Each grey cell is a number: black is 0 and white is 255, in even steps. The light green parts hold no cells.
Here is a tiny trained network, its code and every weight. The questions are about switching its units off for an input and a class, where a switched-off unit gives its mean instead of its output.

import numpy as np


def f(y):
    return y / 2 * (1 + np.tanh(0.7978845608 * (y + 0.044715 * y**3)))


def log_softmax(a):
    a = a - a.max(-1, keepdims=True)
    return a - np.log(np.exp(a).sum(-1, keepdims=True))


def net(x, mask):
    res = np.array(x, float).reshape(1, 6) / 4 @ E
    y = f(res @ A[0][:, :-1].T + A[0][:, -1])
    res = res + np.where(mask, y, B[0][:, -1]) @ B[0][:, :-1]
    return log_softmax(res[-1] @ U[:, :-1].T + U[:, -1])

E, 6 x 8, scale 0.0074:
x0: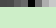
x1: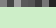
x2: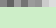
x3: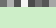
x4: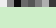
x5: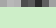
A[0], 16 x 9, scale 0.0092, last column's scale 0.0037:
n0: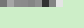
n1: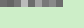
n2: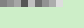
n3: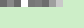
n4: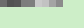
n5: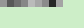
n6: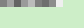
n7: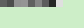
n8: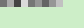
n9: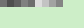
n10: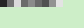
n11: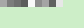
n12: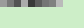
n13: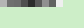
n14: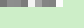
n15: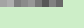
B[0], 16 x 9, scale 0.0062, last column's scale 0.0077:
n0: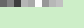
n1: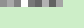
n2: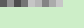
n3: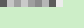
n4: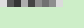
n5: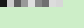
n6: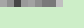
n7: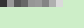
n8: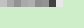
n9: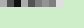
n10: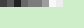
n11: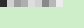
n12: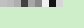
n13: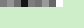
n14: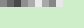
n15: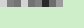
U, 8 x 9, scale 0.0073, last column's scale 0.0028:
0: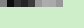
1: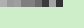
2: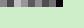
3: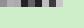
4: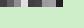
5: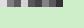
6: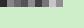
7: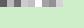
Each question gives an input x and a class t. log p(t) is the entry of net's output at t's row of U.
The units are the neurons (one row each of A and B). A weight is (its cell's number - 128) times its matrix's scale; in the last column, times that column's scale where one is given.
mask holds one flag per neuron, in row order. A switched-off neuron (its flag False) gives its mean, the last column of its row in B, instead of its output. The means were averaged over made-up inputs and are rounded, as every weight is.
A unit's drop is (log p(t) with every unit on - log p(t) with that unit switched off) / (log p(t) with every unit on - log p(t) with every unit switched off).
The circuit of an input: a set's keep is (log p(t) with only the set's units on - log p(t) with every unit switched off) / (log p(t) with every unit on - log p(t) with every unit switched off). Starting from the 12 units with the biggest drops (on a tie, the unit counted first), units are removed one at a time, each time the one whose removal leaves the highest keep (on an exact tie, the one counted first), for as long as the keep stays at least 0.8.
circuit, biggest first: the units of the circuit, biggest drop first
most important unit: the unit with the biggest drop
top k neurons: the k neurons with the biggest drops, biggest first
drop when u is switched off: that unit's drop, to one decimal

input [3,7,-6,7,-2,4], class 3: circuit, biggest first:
n12, n13
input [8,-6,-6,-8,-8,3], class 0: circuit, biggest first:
n11, n10
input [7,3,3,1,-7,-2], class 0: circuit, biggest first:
n10, n11
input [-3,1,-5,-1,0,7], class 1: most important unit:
n15
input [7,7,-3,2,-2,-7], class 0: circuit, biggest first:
n11, n5
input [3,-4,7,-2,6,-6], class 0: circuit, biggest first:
n9, n4
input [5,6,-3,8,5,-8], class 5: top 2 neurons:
n11, n1
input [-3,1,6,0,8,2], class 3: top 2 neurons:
n0, n13
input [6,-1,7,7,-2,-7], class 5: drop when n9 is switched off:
0.1
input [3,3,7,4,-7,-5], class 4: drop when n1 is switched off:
0.1
